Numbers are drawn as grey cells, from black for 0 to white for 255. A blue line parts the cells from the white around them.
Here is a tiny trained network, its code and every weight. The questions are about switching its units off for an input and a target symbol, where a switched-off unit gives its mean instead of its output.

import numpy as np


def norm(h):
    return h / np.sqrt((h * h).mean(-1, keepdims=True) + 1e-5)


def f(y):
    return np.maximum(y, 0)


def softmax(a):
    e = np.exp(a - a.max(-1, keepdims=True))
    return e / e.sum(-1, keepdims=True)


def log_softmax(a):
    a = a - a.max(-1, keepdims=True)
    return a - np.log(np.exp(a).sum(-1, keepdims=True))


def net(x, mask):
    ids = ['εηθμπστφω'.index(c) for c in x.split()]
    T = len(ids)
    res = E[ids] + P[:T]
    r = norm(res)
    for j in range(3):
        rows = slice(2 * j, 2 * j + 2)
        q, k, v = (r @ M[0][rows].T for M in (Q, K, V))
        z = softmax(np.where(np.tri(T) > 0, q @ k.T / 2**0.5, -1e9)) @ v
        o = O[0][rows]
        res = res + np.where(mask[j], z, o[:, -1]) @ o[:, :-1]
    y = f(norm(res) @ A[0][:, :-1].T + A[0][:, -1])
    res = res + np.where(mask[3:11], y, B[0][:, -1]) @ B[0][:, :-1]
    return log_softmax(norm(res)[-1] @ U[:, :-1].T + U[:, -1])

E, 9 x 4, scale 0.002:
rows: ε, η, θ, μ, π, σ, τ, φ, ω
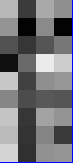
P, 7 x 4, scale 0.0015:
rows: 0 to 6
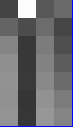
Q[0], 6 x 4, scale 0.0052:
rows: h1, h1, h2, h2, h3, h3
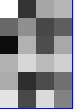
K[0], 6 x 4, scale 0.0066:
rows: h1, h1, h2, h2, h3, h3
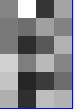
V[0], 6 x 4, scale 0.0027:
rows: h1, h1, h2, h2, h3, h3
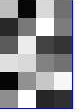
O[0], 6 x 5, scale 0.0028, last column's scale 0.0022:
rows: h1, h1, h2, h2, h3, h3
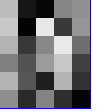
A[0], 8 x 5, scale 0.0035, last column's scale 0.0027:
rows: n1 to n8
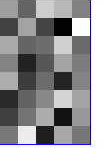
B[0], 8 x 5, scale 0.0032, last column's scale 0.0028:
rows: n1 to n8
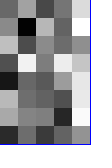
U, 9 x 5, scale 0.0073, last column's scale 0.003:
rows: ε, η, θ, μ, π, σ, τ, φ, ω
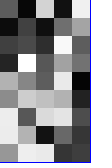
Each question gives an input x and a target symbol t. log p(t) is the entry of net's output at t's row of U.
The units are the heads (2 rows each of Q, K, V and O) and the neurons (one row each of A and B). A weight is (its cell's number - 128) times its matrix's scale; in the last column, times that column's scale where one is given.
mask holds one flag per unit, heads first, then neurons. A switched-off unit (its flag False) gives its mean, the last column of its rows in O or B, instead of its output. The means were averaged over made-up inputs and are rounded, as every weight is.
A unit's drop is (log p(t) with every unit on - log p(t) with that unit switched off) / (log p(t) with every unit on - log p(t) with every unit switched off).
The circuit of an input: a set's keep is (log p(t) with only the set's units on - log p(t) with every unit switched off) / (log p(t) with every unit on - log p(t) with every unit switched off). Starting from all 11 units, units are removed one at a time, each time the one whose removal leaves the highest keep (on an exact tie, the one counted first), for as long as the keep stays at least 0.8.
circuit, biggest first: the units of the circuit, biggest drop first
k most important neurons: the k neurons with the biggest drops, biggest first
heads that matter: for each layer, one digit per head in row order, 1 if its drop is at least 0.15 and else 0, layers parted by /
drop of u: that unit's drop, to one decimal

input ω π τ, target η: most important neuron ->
n8
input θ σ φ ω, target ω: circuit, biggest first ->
h1; n2
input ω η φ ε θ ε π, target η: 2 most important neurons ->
n8; n4
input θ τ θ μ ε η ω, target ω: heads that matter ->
111
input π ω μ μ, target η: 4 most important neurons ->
n2; n6; n4; n7
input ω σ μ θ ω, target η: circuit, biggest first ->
n8; h1
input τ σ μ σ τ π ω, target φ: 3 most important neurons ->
n2; n1; n5
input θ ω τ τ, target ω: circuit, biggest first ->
h1; n2
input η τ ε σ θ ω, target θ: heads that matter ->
100
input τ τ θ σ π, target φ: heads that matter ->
101
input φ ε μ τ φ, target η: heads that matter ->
110
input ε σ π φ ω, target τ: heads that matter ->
011
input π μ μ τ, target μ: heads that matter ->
100
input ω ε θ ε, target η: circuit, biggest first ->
h1
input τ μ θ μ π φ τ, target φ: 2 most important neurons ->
n2; n1
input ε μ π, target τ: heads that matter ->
111
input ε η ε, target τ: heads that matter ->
010
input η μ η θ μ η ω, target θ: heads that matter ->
000
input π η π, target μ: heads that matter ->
111
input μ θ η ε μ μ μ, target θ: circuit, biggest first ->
h3
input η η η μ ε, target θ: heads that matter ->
100
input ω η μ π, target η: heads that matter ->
100
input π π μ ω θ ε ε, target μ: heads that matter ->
100
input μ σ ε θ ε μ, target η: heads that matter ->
111
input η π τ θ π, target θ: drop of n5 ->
0.1
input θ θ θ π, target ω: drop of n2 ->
0.3
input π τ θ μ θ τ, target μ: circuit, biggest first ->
h1
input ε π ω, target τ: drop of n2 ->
0.2
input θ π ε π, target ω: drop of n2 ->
0.2
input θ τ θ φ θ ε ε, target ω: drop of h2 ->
0.2
